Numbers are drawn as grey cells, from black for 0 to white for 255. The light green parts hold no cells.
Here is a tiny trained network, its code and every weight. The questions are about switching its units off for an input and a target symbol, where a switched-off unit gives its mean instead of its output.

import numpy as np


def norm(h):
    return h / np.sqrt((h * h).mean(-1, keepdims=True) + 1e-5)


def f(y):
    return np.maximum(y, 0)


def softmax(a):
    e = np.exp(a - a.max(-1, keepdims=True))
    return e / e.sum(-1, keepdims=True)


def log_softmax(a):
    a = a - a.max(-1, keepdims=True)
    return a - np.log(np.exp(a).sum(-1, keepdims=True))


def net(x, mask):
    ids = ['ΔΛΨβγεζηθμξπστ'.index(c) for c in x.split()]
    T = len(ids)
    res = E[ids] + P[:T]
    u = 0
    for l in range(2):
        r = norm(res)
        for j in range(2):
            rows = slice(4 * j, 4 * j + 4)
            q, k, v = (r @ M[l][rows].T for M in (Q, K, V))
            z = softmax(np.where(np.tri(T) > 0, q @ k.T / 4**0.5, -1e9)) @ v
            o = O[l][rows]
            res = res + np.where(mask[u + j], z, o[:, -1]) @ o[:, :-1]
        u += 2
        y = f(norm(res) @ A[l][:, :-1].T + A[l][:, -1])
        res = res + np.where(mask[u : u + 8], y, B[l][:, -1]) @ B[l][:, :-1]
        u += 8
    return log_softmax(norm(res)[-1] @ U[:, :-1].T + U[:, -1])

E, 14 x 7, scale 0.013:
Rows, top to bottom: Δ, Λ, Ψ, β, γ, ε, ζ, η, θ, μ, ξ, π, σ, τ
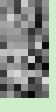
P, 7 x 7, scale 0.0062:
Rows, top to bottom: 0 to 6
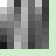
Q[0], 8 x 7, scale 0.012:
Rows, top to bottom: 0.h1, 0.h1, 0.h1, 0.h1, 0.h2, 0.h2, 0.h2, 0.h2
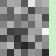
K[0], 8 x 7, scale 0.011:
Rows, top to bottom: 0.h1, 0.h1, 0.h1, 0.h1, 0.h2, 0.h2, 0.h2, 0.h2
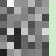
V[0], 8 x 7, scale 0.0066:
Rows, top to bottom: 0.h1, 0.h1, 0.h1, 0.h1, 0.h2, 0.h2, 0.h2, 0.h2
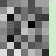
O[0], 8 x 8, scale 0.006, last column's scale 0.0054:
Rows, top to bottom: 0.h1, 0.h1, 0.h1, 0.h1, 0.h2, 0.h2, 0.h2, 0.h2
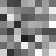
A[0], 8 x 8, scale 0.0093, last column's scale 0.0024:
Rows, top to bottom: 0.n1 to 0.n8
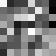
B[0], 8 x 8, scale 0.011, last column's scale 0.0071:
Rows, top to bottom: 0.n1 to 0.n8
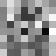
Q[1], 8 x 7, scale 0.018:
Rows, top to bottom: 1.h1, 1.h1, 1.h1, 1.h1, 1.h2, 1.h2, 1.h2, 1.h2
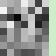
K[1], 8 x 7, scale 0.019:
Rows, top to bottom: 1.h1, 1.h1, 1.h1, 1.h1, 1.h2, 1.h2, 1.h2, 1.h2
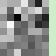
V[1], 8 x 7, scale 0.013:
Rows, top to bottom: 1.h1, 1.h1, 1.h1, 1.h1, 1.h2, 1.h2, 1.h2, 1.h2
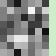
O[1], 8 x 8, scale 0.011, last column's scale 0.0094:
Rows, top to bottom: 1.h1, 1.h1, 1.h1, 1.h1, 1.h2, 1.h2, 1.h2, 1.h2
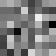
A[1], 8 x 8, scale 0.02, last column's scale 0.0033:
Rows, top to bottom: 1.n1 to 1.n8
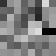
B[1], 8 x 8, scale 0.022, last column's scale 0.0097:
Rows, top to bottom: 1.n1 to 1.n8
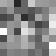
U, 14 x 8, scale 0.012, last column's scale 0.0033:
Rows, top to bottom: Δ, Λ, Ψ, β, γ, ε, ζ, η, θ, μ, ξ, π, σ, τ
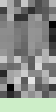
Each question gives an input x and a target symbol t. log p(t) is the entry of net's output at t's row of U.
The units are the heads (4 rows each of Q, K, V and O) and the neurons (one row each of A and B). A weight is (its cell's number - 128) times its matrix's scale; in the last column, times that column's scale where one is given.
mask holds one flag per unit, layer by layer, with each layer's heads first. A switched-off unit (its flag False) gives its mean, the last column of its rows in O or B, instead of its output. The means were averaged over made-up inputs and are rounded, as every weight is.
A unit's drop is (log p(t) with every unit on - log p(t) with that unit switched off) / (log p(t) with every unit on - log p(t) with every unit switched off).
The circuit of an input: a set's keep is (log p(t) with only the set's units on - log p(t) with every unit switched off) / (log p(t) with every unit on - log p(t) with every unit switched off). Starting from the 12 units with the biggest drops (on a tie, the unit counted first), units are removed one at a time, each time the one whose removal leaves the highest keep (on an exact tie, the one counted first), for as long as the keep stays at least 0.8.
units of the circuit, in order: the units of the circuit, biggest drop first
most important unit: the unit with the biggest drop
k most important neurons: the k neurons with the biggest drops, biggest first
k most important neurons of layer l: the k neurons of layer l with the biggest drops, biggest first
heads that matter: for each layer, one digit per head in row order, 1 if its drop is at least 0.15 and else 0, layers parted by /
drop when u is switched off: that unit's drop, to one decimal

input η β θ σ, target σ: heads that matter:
01 / 01
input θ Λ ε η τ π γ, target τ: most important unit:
0.n4
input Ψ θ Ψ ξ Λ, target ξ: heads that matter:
11 / 11
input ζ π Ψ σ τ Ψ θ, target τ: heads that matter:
01 / 11
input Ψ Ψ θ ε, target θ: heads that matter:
11 / 01
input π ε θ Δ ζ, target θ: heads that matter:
11 / 01
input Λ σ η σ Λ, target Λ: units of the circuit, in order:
0.h2, 1.n3
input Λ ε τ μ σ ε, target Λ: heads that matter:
01 / 10
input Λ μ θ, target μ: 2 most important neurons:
0.n3, 0.n4
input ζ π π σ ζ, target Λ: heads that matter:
11 / 10
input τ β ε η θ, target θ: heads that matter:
11 / 11
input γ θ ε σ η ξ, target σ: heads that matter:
01 / 11
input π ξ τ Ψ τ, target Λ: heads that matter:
01 / 10
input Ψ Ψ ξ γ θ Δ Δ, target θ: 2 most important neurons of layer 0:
0.n2, 0.n1
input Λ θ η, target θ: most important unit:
0.h2
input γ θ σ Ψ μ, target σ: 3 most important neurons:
0.n4, 0.n5, 0.n3
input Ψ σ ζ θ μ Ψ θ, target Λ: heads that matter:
11 / 01
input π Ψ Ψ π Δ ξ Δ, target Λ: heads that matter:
00 / 00
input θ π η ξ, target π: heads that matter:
01 / 01
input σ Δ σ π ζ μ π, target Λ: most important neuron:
0.n7
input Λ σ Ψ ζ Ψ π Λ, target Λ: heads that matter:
01 / 00
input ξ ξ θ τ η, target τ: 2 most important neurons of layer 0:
0.n1, 0.n4
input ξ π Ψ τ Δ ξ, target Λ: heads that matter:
11 / 01
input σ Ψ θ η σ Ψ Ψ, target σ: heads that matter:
01 / 11
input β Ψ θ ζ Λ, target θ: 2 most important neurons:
0.n2, 0.n4
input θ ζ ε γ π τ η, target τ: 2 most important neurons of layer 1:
1.n5, 1.n4
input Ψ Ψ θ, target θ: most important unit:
0.h2
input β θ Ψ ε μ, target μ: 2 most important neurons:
0.n4, 0.n2
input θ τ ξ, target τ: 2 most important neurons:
0.n3, 0.n4
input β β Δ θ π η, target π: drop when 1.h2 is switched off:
0.6
